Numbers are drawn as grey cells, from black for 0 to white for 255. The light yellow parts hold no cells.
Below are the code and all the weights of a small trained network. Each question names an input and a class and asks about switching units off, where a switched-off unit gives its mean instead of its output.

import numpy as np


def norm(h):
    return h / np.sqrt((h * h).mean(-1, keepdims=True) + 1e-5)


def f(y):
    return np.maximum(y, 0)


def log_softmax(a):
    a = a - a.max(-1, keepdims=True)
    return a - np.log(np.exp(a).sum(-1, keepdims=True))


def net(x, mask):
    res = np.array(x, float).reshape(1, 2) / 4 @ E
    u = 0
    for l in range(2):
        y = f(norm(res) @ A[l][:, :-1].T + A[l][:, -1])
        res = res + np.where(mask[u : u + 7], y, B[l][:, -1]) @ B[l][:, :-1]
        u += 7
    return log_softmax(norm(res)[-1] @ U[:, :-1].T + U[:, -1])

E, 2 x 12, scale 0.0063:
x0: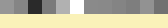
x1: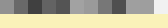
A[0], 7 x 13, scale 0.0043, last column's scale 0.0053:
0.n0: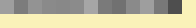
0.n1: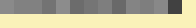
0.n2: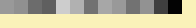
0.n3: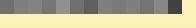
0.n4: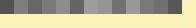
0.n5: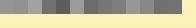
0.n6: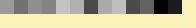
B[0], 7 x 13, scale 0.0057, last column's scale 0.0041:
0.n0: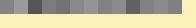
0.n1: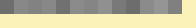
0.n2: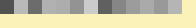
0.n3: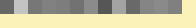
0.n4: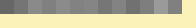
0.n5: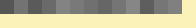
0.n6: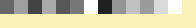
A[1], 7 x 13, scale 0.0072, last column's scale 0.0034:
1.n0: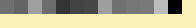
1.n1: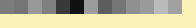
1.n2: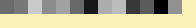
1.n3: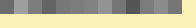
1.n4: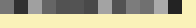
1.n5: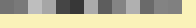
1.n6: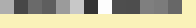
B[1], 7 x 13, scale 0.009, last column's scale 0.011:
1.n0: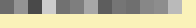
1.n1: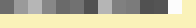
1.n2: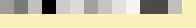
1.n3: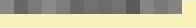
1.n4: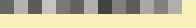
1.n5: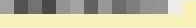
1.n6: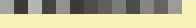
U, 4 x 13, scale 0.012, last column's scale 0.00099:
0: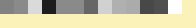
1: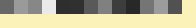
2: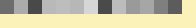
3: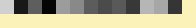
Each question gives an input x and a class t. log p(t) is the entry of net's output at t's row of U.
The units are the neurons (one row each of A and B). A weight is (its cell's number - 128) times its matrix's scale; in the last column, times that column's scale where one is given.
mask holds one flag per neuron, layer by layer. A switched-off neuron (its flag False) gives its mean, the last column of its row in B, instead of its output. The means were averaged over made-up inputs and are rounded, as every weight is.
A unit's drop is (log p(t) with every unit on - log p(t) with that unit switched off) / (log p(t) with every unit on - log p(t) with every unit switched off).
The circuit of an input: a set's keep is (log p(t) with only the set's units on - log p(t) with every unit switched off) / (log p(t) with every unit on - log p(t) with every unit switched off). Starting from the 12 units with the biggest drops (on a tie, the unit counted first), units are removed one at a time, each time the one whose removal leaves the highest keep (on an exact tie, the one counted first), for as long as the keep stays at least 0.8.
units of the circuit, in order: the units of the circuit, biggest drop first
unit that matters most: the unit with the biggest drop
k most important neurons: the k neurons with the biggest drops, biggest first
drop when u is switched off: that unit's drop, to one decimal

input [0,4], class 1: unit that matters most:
1.n2
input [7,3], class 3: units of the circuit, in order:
[0.n6 1.n6]
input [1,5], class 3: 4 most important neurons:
[0.n6 1.n2 1.n1 1.n0]
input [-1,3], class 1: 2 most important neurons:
[0.n6 1.n2]
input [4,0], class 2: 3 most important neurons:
[1.n5 1.n1 1.n2]
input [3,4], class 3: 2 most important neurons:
[0.n6 1.n1]
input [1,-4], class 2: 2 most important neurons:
[0.n6 1.n2]
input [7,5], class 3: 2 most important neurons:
[1.n6 0.n6]
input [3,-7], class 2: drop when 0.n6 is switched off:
0.8
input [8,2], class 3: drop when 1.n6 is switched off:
0.5
